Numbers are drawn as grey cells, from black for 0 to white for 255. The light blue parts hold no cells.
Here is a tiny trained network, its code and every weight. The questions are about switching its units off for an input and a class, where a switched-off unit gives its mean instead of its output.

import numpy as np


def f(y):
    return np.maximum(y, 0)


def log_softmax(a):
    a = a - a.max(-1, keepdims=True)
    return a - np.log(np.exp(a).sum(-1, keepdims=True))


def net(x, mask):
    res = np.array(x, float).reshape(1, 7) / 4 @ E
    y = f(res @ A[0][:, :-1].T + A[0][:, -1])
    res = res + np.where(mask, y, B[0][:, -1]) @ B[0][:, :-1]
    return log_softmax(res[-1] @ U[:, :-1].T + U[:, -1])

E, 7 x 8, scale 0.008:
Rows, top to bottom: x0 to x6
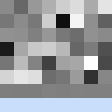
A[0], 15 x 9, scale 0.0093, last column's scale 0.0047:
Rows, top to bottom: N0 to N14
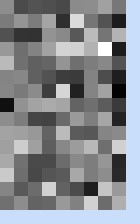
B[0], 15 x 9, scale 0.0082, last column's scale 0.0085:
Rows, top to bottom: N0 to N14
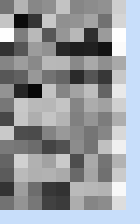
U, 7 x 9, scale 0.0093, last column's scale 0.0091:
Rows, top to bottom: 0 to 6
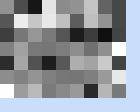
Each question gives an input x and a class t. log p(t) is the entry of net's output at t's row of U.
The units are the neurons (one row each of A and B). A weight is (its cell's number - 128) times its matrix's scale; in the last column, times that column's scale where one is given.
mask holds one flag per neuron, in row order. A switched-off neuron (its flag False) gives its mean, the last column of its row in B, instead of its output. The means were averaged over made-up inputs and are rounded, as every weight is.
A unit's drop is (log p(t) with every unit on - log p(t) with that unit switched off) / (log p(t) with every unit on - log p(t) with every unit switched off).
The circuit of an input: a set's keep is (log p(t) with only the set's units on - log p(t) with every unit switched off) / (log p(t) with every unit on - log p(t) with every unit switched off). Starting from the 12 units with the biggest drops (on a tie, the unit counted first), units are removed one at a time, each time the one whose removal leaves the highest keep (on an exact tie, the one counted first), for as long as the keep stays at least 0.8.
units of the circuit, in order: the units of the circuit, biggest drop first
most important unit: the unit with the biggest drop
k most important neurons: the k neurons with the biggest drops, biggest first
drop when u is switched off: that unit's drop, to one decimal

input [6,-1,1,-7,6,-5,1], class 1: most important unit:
N8
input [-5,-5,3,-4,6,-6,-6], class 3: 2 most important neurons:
(N2; N3)
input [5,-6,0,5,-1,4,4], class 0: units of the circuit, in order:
(N6; N9)
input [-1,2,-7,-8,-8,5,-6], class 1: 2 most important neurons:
(N12; N11)
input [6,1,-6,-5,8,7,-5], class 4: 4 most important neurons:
(N10; N2; N5; N14)
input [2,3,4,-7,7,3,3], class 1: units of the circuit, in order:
(N12; N8)
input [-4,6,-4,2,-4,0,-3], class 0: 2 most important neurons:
(N1; N3)
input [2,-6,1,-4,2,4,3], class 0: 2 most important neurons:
(N6; N2)
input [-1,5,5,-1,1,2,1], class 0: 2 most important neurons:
(N1; N2)
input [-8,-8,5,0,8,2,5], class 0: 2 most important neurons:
(N6; N3)
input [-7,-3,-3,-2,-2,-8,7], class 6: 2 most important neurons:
(N2; N3)
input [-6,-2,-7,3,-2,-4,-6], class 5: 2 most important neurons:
(N3; N2)
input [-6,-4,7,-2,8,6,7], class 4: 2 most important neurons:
(N10; N3)
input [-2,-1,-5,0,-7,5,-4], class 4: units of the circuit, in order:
(N13)
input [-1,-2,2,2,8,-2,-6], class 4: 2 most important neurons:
(N14; N10)
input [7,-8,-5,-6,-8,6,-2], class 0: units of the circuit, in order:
(N6; N2)
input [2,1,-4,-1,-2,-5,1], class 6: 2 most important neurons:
(N2; N6)
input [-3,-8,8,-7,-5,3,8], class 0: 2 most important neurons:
(N6; N9)
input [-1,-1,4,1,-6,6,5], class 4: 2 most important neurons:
(N13; N2)
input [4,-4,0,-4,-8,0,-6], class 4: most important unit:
N13
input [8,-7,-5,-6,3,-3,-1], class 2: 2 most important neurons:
(N3; N1)
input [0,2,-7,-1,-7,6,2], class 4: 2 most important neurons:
(N13; N2)
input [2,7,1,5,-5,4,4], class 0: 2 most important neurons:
(N1; N2)
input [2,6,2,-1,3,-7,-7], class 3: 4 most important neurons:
(N2; N6; N14; N9)
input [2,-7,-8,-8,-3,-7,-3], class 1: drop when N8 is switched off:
0.3
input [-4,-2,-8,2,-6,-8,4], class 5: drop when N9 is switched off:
0.1
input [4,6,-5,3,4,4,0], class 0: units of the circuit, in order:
(N1)
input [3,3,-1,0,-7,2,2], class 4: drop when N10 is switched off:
0.0
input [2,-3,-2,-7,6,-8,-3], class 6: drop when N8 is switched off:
-0.1
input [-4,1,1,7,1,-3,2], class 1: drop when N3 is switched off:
0.1
